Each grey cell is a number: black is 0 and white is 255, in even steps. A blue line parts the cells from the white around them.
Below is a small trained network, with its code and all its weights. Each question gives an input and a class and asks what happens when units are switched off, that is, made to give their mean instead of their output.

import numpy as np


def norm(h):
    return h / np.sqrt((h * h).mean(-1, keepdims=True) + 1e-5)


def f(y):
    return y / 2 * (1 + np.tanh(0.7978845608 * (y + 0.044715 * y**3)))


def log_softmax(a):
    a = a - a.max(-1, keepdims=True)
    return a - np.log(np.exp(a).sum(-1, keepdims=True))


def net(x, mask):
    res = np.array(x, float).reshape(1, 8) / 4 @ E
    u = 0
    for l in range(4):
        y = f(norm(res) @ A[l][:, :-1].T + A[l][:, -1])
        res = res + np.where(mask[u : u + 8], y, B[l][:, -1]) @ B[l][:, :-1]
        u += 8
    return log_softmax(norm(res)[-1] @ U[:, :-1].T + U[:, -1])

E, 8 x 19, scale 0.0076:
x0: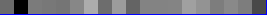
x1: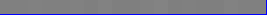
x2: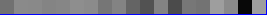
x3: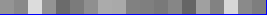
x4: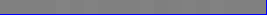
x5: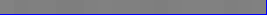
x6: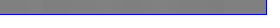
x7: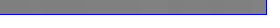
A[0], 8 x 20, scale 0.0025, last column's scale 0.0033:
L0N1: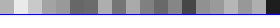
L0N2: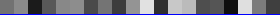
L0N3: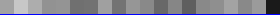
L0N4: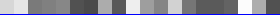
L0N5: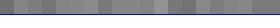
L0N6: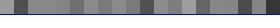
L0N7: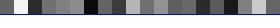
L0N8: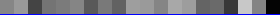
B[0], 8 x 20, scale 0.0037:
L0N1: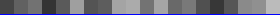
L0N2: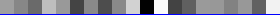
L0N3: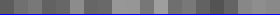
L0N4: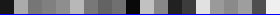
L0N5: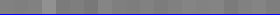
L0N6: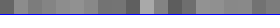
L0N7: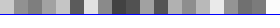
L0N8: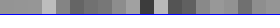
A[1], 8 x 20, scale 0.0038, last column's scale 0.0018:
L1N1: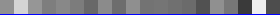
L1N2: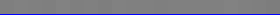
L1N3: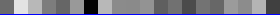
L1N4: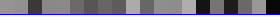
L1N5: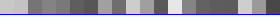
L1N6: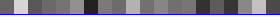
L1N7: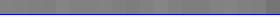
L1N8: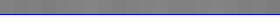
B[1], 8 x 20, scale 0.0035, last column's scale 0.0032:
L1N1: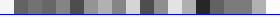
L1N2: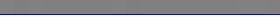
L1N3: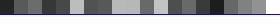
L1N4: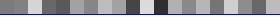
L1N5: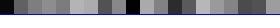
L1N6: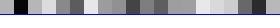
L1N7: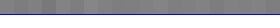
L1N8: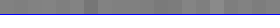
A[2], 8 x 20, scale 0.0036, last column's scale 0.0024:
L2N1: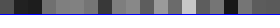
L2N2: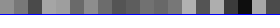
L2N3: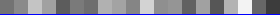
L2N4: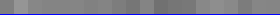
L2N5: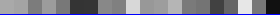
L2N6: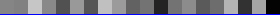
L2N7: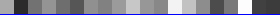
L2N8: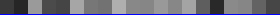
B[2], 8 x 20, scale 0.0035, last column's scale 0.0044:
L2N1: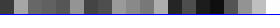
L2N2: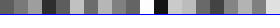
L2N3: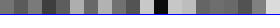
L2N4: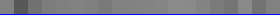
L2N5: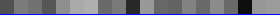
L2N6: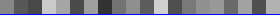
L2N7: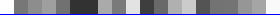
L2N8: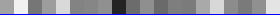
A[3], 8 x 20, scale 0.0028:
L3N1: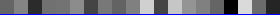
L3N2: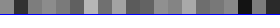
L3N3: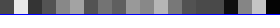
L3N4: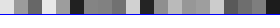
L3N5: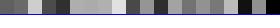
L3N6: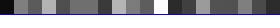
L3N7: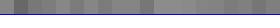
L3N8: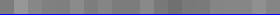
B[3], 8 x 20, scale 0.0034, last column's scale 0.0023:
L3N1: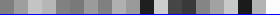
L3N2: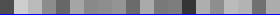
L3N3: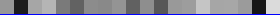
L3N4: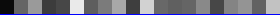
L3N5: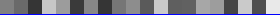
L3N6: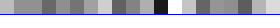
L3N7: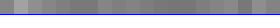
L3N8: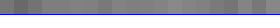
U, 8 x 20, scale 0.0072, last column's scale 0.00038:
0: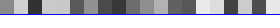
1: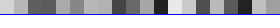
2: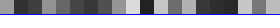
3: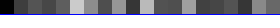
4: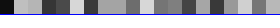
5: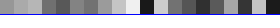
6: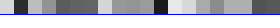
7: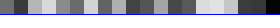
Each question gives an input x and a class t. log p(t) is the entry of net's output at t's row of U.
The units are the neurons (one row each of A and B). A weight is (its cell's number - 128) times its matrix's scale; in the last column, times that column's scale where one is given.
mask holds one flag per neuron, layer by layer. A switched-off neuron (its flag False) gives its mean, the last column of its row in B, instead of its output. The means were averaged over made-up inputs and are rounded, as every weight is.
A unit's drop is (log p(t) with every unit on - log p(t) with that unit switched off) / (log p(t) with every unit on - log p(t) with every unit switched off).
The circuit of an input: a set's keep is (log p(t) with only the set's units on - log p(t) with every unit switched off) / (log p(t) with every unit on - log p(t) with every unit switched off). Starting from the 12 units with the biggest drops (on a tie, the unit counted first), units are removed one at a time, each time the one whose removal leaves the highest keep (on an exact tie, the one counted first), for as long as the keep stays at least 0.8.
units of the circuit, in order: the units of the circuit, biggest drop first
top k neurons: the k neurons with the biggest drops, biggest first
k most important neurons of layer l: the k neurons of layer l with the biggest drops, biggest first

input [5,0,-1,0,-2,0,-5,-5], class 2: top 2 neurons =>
L2N1, L1N4
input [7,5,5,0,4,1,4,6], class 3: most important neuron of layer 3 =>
L3N1
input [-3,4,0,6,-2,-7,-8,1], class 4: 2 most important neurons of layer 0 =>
L0N2, L0N8
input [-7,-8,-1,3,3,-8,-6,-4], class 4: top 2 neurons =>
L0N4, L1N3
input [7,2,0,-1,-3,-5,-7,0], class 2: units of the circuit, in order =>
L0N4, L2N7, L2N1
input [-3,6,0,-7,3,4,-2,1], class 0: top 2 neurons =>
L0N2, L2N3
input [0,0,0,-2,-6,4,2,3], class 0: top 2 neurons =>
L0N7, L0N2
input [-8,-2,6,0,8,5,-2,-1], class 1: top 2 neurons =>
L0N7, L2N2
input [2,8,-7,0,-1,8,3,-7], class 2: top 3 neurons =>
L0N2, L1N4, L2N7
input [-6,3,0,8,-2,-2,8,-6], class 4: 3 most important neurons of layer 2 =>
L2N7, L2N3, L2N8
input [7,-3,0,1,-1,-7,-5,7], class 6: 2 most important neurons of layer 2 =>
L2N7, L2N8
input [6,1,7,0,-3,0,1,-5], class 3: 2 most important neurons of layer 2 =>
L2N1, L2N2
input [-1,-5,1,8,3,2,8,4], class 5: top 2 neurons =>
L0N4, L2N2
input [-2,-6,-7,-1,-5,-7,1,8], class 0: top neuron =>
L0N2
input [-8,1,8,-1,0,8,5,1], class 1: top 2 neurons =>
L0N7, L2N2
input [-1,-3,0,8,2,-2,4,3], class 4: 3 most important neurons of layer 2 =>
L2N7, L2N3, L2N8
